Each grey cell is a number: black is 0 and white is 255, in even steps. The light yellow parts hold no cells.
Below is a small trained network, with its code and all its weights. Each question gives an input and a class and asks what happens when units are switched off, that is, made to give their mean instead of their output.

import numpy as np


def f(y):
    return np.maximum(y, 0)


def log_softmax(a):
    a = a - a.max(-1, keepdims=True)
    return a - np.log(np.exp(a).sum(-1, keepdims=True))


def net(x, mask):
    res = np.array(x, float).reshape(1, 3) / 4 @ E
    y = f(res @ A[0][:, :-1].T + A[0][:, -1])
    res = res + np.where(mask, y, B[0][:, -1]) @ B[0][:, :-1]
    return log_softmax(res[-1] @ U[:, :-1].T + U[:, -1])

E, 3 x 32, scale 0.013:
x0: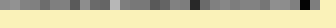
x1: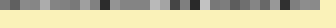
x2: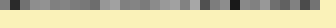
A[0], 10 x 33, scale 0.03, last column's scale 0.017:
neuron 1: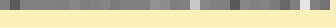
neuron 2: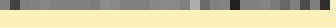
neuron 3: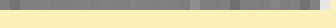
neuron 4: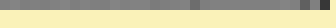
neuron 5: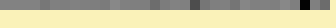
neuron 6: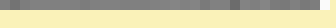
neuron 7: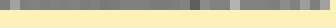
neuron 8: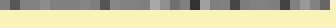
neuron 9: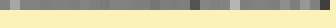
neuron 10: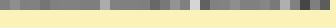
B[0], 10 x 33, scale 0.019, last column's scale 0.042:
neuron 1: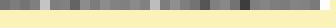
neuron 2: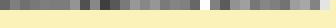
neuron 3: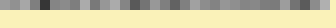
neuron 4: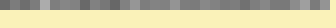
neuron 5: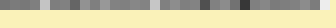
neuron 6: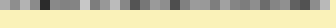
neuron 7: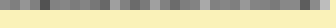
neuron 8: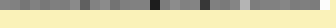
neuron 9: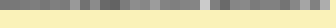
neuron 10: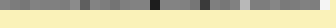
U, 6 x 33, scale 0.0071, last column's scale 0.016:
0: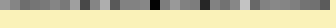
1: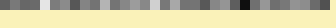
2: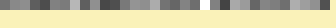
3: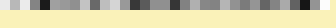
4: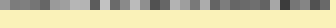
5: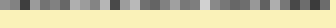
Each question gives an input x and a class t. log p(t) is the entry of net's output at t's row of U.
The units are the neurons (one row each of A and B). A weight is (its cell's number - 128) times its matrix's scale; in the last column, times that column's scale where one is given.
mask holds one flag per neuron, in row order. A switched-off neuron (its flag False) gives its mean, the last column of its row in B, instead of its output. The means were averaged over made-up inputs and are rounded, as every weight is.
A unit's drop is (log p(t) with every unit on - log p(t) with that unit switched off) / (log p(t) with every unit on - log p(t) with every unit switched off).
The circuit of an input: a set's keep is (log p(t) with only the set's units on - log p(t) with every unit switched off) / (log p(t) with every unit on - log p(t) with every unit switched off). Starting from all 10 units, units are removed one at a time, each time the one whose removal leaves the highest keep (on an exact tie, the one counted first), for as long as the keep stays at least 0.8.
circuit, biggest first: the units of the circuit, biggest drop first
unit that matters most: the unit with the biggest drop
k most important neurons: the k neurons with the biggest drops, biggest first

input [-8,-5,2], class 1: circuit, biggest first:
(neuron 1)
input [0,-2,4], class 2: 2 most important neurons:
(neuron 2; neuron 8)
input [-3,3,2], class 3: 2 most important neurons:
(neuron 10; neuron 5)
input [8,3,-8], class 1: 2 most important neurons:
(neuron 5; neuron 2)
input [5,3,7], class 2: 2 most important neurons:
(neuron 2; neuron 1)
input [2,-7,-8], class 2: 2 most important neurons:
(neuron 9; neuron 8)
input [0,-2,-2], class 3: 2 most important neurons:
(neuron 2; neuron 8)
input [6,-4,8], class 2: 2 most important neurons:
(neuron 2; neuron 1)
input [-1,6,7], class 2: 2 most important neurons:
(neuron 2; neuron 10)
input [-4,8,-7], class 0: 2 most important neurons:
(neuron 8; neuron 2)
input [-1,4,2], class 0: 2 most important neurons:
(neuron 8; neuron 7)
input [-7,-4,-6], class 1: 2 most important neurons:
(neuron 1; neuron 2)
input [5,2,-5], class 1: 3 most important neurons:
(neuron 2; neuron 5; neuron 6)
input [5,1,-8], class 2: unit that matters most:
neuron 9
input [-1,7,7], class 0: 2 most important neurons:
(neuron 8; neuron 9)
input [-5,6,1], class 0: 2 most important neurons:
(neuron 8; neuron 5)
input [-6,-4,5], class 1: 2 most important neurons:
(neuron 1; neuron 8)
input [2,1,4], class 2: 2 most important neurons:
(neuron 2; neuron 1)
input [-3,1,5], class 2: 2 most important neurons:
(neuron 2; neuron 5)
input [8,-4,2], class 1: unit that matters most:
neuron 5
